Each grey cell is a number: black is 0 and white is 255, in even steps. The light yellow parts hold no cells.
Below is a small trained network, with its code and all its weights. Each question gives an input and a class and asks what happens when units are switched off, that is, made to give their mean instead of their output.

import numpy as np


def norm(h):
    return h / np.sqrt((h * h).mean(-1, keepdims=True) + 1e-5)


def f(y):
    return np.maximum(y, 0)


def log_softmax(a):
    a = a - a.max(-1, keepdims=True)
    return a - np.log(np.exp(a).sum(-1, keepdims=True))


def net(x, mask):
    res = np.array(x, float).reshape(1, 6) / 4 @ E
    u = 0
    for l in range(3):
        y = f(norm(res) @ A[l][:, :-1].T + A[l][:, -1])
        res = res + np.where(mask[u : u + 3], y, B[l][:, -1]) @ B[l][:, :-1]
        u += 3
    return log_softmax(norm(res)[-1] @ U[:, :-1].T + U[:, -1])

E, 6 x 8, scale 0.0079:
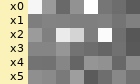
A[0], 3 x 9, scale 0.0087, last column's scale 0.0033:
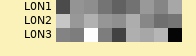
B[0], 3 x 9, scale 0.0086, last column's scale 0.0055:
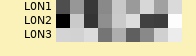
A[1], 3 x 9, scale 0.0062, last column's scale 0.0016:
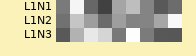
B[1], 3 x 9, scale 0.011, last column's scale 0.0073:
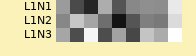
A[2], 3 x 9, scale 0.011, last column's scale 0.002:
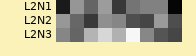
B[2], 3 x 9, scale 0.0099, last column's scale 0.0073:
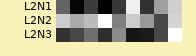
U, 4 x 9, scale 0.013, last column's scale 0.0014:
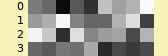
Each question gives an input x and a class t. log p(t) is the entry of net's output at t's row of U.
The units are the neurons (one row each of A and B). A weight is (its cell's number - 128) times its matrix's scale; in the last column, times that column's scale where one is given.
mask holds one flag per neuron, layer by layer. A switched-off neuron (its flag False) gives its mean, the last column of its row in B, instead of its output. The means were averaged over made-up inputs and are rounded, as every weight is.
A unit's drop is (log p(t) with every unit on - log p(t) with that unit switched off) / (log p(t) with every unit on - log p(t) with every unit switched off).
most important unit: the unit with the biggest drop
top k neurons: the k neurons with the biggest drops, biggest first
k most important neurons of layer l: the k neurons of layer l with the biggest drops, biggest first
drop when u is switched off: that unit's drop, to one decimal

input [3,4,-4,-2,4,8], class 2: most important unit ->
L1N3
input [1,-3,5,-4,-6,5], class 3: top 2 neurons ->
L0N2, L2N3
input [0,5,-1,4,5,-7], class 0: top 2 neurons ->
L1N3, L0N3
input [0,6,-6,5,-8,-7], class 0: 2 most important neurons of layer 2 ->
L2N1, L2N3
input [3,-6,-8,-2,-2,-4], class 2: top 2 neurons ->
L1N3, L2N2
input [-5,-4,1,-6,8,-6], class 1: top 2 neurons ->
L0N3, L0N2
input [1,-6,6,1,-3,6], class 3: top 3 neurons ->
L0N2, L2N3, L1N1
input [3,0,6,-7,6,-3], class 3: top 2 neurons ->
L2N3, L0N2
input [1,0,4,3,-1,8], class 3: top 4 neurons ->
L0N2, L2N3, L1N1, L2N2
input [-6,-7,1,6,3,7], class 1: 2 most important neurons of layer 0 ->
L0N3, L0N2
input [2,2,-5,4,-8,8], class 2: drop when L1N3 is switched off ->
0.2
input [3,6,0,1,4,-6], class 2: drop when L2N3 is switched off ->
0.0
